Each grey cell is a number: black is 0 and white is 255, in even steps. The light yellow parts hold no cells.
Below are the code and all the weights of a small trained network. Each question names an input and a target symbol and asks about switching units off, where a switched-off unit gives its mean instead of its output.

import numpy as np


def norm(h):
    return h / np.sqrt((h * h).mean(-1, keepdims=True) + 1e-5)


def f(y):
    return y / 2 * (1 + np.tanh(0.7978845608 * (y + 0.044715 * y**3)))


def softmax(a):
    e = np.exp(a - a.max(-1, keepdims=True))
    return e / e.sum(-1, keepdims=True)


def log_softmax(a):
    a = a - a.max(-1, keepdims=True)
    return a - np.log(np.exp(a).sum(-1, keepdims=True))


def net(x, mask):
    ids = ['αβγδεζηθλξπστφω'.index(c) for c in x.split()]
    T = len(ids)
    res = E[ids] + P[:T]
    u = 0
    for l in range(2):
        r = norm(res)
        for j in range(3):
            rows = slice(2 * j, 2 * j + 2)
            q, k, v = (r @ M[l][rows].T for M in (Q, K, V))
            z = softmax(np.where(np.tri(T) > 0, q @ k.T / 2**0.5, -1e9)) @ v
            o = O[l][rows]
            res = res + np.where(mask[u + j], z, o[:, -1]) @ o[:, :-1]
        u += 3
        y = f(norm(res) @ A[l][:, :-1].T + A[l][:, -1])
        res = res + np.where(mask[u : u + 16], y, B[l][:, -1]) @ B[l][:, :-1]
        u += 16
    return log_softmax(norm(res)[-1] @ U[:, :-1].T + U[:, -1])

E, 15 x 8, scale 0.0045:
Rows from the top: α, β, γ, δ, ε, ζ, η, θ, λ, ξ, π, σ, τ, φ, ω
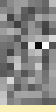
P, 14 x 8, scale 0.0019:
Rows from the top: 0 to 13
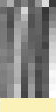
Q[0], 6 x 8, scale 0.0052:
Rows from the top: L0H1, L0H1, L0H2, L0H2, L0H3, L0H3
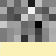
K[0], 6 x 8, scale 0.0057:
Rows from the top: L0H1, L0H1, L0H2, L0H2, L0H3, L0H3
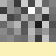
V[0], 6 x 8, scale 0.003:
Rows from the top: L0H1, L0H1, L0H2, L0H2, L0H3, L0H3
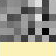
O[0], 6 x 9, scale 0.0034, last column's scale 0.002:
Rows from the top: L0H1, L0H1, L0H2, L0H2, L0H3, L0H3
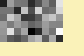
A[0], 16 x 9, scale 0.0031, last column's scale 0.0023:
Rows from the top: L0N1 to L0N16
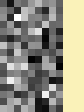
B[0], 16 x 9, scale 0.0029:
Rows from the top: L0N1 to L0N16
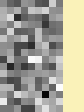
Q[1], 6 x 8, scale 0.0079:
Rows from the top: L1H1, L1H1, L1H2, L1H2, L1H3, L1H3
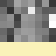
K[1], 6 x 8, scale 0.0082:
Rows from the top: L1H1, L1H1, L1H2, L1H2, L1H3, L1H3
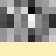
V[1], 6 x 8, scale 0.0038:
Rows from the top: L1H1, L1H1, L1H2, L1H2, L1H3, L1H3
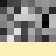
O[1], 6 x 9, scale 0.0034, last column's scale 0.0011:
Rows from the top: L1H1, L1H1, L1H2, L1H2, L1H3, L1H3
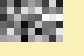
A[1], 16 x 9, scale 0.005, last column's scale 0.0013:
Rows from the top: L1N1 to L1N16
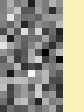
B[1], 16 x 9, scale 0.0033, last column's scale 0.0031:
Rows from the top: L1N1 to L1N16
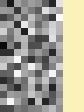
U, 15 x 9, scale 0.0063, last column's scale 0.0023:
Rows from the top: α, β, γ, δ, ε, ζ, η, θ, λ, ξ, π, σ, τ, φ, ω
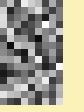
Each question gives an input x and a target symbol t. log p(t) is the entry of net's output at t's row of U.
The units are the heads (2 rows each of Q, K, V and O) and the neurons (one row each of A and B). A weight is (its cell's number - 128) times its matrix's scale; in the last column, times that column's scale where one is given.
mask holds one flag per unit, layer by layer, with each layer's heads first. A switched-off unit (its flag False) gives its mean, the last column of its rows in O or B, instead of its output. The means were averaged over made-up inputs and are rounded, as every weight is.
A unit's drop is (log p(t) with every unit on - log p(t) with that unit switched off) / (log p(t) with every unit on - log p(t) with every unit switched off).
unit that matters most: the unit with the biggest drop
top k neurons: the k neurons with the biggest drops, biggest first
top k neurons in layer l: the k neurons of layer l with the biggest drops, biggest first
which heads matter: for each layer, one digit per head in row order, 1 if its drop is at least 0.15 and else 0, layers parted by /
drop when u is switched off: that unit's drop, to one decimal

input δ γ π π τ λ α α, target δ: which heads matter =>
000 / 110
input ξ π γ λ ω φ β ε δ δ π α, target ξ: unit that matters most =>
L0H1
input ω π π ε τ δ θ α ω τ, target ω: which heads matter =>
100 / 110
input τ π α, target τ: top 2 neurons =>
(L0N14; L1N15)
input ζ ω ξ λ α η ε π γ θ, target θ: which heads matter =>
101 / 011
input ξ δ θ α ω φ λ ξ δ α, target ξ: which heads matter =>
100 / 010
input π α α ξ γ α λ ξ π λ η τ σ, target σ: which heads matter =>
010 / 010
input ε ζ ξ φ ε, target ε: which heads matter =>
000 / 011
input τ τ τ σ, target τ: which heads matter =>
100 / 001
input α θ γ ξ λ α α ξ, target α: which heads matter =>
010 / 111
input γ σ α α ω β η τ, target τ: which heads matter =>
010 / 010
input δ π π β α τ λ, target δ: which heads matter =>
000 / 110
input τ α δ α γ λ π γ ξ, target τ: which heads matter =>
100 / 011
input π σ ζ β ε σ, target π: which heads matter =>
000 / 000
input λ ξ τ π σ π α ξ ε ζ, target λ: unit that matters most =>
L1H1
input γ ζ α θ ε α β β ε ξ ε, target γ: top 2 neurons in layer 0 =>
(L0N14; L0N12)
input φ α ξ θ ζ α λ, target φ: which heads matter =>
110 / 100
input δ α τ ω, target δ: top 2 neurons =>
(L0N14; L0N12)
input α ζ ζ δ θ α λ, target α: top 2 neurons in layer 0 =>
(L0N12; L0N10)
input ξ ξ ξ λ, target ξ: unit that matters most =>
L0H2
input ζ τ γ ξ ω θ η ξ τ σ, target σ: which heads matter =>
010 / 000
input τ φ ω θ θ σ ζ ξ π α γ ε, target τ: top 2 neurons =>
(L0N12; L0N14)
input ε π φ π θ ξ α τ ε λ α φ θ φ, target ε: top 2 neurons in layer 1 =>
(L1N7; L1N9)
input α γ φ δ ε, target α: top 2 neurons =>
(L0N12; L0N10)
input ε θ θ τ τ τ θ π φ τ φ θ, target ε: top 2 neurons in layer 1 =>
(L1N7; L1N9)
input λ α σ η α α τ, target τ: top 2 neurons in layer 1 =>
(L1N15; L1N10)
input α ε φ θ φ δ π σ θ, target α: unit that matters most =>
L0H2
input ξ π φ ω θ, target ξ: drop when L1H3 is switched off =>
0.1
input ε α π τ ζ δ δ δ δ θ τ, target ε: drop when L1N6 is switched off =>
0.0
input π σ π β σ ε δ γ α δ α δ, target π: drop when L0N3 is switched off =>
0.1
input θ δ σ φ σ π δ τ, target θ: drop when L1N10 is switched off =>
0.2
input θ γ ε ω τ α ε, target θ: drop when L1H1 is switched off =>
0.2
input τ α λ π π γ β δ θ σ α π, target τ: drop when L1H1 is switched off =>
0.1
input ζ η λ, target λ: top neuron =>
(L0N5)
